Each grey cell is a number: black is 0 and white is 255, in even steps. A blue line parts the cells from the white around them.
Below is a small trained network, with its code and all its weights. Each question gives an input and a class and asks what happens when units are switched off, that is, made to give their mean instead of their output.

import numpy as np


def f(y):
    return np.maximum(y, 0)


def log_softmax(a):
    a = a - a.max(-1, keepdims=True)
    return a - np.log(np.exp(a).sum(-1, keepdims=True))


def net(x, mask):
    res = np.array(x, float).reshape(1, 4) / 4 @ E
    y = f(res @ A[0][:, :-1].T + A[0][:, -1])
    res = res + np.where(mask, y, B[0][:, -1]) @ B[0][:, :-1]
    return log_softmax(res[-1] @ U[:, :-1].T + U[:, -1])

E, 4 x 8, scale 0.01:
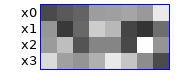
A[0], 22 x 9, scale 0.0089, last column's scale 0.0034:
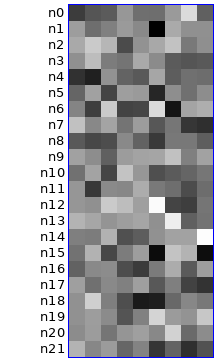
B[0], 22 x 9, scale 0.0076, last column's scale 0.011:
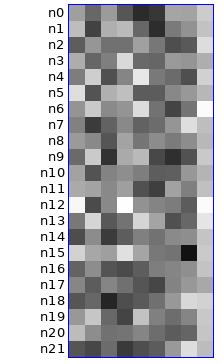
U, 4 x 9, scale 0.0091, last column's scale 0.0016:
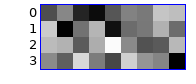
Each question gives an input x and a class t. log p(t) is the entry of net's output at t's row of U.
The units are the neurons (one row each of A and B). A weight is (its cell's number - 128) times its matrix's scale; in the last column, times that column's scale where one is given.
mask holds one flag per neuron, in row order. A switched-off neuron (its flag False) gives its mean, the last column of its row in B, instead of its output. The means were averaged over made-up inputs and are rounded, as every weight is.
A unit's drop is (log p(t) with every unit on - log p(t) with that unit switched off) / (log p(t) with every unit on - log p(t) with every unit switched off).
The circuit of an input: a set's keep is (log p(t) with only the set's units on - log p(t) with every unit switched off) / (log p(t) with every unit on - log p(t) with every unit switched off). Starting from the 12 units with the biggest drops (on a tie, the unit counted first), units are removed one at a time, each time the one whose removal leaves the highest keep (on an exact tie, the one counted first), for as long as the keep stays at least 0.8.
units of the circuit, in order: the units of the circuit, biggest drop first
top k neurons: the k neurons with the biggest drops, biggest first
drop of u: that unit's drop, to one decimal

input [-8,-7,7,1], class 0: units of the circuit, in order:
[n18]
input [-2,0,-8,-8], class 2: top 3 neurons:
[n6; n4; n21]
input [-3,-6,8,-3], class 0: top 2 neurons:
[n18; n16]
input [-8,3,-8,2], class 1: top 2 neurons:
[n21; n7]
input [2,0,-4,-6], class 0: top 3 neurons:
[n12; n15; n0]
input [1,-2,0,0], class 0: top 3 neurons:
[n12; n15; n6]
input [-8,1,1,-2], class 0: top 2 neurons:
[n12; n18]
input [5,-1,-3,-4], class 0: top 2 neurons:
[n12; n0]
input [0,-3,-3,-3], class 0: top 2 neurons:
[n12; n15]
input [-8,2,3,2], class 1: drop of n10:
0.0
